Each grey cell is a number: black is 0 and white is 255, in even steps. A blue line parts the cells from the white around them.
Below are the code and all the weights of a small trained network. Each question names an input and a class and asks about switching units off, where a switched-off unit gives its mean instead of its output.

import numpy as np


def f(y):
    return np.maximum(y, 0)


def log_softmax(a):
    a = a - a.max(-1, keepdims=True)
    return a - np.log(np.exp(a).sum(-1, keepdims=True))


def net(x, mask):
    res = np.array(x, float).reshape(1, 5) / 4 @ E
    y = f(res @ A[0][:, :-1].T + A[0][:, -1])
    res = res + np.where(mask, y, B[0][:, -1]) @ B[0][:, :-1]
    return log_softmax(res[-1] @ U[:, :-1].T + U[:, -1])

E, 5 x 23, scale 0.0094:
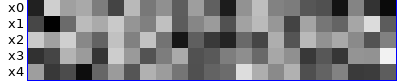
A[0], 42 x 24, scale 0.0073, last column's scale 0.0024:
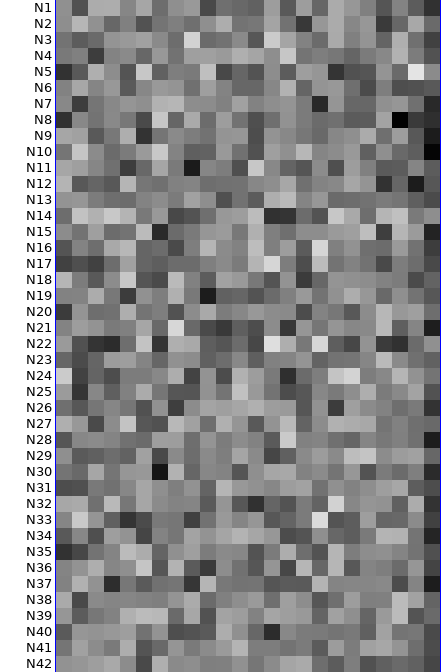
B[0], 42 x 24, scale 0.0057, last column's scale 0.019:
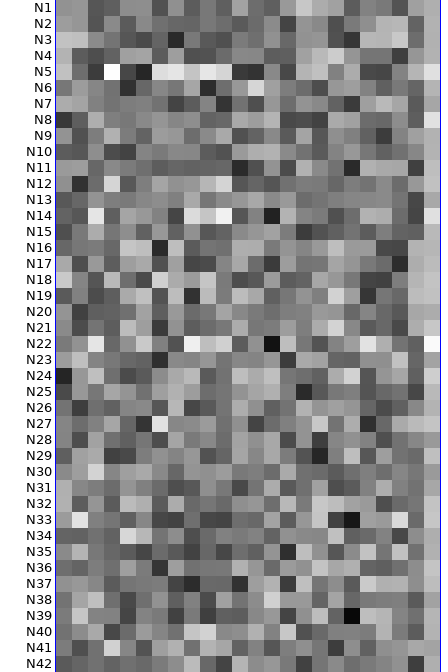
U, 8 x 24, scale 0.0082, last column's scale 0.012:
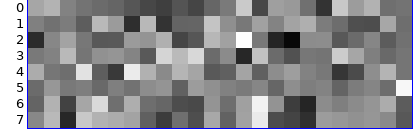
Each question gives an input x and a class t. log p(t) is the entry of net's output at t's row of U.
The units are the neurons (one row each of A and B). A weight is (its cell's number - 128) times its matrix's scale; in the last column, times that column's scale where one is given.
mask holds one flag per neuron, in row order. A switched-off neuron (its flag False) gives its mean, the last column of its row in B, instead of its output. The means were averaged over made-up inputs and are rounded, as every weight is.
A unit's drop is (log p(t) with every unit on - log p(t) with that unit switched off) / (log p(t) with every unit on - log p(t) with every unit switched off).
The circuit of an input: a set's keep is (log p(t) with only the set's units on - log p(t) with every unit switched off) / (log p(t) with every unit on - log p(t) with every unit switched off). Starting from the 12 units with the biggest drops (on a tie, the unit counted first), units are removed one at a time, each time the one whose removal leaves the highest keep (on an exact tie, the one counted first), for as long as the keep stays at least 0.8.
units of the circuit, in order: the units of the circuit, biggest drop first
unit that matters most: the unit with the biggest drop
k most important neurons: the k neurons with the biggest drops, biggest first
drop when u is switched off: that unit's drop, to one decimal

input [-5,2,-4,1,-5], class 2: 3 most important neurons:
(N22 N25 N24)
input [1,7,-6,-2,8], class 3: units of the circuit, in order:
(N22)
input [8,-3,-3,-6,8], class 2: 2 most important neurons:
(N8 N14)
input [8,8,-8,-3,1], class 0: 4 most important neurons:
(N3 N39 N35 N7)
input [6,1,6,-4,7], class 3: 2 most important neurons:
(N22 N12)
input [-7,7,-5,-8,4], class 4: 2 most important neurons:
(N27 N18)
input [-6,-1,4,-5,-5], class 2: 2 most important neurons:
(N24 N22)
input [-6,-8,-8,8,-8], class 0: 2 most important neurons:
(N33 N11)
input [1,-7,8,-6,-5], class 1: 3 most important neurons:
(N32 N21 N19)
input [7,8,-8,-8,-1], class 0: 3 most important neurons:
(N39 N3 N35)
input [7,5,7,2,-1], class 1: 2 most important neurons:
(N1 N19)
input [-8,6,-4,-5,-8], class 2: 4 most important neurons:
(N24 N22 N29 N25)
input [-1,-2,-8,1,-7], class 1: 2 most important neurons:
(N16 N22)
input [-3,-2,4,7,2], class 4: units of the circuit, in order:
(N5)
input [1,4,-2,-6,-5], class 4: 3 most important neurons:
(N22 N18 N27)
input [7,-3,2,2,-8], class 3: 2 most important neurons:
(N14 N24)
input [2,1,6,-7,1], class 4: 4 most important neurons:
(N18 N27 N12 N9)
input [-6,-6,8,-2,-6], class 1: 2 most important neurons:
(N32 N21)
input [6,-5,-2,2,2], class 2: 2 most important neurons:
(N8 N6)
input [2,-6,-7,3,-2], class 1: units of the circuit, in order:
(N16)
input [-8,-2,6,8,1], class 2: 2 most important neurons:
(N29 N24)
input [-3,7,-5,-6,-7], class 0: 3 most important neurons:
(N22 N39 N35)
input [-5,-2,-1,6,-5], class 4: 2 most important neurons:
(N5 N22)
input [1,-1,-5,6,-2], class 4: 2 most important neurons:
(N5 N21)
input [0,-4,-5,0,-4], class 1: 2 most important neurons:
(N22 N16)
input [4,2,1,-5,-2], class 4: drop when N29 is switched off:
0.1
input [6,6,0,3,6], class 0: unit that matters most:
N3
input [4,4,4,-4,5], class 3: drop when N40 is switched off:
-0.1
